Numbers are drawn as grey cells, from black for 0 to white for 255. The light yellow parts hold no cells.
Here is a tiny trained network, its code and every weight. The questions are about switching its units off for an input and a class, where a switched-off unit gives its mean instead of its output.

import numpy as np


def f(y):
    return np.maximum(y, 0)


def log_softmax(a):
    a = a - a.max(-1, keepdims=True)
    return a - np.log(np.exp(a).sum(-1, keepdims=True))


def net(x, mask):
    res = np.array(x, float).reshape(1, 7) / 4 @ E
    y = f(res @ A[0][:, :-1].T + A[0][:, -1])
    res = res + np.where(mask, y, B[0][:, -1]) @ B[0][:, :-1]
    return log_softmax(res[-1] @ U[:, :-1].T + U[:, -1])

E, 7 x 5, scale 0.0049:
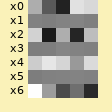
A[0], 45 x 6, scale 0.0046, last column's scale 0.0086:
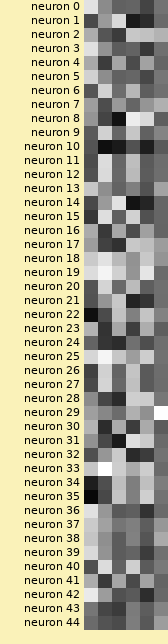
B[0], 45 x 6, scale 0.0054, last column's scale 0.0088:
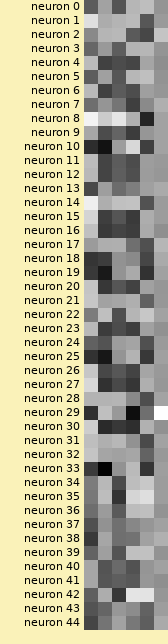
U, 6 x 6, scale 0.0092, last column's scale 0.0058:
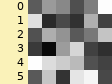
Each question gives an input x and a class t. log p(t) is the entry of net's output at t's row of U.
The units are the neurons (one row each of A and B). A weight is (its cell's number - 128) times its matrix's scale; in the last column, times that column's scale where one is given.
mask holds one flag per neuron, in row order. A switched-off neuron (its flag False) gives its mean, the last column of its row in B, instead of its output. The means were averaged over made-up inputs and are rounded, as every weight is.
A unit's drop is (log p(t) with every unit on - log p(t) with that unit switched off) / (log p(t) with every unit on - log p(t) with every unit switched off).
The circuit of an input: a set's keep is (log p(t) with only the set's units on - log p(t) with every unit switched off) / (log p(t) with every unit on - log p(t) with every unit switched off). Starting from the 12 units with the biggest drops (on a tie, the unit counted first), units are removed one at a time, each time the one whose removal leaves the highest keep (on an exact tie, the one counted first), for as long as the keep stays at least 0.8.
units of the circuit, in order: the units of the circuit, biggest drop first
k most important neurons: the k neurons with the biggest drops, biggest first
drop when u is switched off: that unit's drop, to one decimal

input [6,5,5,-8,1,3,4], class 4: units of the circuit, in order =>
[neuron 8; neuron 2]
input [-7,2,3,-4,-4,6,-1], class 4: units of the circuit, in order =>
[neuron 14; neuron 1; neuron 21]
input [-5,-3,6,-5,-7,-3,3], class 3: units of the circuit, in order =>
[neuron 10]
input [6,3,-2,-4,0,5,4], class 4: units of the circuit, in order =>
[neuron 8; neuron 31]
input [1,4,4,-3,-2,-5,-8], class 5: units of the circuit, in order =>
[neuron 35; neuron 22]
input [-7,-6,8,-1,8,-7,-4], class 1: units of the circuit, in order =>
[neuron 30; neuron 23]
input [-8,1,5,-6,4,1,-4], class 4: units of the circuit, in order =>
[neuron 14; neuron 1]
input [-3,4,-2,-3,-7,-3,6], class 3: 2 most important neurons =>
[neuron 10; neuron 24]
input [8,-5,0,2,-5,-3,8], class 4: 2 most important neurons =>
[neuron 8; neuron 31]
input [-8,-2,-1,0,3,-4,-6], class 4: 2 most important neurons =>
[neuron 14; neuron 1]
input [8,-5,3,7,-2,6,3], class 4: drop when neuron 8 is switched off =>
0.2
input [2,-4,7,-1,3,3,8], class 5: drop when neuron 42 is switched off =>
0.2
